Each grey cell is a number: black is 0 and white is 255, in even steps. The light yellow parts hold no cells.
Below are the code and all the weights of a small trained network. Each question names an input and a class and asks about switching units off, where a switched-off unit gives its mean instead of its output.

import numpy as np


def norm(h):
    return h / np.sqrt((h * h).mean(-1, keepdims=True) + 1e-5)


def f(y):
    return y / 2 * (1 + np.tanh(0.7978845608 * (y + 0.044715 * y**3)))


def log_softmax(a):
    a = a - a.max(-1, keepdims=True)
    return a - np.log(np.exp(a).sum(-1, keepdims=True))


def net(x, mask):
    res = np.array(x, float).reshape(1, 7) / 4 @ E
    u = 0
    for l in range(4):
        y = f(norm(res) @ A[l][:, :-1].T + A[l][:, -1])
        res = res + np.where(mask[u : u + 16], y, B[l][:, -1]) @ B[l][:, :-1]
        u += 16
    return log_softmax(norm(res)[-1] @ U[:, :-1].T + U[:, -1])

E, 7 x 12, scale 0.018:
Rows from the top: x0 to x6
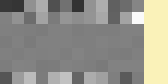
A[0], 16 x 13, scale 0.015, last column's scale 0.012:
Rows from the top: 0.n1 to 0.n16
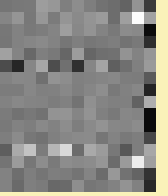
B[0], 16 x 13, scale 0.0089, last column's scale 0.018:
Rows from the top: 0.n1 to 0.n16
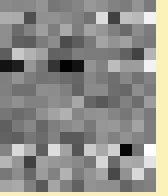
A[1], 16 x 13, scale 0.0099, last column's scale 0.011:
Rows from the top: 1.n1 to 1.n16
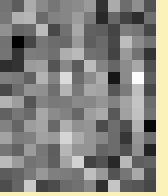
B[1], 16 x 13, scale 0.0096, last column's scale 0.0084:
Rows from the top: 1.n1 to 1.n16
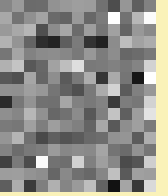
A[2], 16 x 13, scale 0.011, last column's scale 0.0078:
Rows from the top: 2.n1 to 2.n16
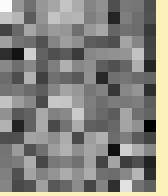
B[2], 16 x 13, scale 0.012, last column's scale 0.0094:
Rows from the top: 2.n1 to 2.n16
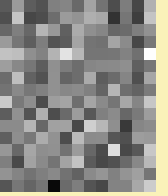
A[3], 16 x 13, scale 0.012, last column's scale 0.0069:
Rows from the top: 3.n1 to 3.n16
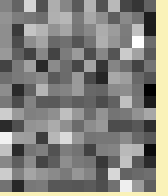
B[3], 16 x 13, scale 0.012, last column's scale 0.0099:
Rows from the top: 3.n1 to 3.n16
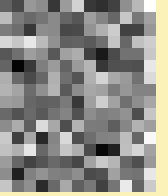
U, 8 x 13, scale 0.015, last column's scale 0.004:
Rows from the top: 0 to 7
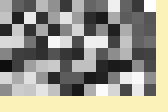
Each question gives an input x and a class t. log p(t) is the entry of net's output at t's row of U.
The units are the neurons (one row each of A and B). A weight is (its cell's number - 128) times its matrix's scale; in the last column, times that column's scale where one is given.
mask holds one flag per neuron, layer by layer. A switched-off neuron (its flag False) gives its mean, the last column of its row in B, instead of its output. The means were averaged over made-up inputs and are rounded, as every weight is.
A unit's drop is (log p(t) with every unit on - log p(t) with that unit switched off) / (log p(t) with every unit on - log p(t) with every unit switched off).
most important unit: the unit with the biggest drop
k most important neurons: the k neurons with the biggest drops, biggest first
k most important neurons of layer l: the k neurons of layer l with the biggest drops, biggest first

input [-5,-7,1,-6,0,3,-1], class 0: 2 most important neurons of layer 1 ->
1.n2, 1.n14
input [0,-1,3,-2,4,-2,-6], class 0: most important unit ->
0.n6
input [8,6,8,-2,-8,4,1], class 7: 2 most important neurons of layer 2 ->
2.n5, 2.n16
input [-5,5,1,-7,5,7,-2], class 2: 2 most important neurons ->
0.n13, 0.n6
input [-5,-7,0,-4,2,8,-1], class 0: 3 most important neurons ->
0.n13, 0.n6, 1.n2
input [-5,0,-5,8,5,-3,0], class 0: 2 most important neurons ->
0.n13, 0.n2
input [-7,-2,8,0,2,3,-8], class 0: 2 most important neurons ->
0.n2, 0.n6
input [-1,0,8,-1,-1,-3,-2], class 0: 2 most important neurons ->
0.n2, 0.n6
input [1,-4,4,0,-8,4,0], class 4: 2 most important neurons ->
0.n13, 0.n2
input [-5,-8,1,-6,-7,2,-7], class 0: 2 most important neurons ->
0.n13, 0.n6
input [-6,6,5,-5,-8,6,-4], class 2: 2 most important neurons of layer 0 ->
0.n13, 0.n6
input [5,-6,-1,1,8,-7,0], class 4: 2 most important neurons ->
0.n13, 1.n4
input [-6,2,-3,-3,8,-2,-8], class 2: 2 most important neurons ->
0.n6, 0.n13
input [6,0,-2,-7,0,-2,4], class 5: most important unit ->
0.n2
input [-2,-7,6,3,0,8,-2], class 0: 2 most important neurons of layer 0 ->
0.n13, 0.n6
